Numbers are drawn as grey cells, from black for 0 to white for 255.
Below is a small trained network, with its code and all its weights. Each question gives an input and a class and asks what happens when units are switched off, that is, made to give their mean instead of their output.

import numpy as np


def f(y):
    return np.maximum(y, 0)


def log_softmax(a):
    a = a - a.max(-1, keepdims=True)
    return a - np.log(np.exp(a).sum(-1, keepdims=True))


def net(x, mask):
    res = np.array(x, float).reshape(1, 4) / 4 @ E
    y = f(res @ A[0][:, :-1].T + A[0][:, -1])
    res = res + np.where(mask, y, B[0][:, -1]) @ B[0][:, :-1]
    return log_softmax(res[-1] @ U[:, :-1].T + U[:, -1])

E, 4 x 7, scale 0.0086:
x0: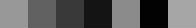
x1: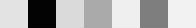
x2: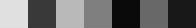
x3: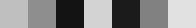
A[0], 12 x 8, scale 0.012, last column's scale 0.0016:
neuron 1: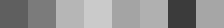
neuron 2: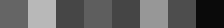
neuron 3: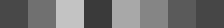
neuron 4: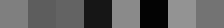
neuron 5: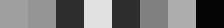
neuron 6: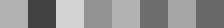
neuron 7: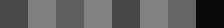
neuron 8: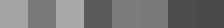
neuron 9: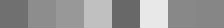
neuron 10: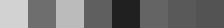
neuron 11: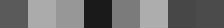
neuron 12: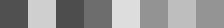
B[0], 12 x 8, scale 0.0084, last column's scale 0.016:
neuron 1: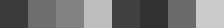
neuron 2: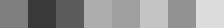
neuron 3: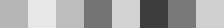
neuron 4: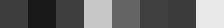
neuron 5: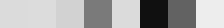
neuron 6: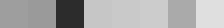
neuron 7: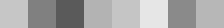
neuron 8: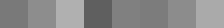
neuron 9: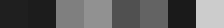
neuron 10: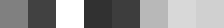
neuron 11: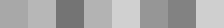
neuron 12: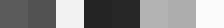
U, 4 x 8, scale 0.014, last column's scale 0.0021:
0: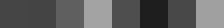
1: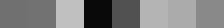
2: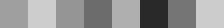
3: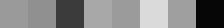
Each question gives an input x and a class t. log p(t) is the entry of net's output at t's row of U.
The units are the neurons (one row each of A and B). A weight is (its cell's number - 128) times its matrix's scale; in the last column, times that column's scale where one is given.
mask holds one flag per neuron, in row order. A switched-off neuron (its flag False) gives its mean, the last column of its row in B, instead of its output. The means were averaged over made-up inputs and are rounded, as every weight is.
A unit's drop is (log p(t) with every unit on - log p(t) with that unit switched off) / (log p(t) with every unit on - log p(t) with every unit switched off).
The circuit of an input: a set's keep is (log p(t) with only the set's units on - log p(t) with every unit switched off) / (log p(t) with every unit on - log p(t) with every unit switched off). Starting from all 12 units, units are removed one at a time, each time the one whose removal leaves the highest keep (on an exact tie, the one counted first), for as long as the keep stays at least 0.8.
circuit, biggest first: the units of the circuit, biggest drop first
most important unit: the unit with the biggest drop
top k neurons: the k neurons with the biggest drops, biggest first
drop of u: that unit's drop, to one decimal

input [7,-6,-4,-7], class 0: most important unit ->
neuron 4
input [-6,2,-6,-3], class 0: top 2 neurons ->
[neuron 1; neuron 9]
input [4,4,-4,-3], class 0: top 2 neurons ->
[neuron 4; neuron 10]
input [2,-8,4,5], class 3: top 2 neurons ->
[neuron 2; neuron 7]
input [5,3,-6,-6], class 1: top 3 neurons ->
[neuron 12; neuron 5; neuron 1]
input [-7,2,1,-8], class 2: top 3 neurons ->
[neuron 3; neuron 4; neuron 11]
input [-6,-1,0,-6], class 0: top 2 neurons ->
[neuron 1; neuron 5]
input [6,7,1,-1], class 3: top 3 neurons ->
[neuron 6; neuron 9; neuron 1]
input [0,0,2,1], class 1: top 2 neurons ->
[neuron 4; neuron 5]
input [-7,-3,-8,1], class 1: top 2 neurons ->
[neuron 12; neuron 4]
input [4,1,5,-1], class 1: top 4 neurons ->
[neuron 10; neuron 1; neuron 9; neuron 8]
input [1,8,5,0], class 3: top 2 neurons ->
[neuron 6; neuron 12]
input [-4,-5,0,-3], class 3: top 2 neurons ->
[neuron 4; neuron 11]
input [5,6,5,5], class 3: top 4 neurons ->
[neuron 6; neuron 12; neuron 9; neuron 1]
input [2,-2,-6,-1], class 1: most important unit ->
neuron 12
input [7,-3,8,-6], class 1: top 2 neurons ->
[neuron 10; neuron 8]
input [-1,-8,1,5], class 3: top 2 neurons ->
[neuron 2; neuron 7]
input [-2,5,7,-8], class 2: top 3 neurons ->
[neuron 3; neuron 12; neuron 6]
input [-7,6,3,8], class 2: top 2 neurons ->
[neuron 5; neuron 4]
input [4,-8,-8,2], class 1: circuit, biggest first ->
[neuron 12]
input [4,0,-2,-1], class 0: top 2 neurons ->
[neuron 4; neuron 10]
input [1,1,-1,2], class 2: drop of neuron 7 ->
0.2
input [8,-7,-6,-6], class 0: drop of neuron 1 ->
0.0
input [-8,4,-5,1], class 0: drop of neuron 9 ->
0.1
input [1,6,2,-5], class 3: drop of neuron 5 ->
1.1
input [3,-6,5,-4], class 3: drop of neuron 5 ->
0.2
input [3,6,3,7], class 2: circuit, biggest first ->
[neuron 5]
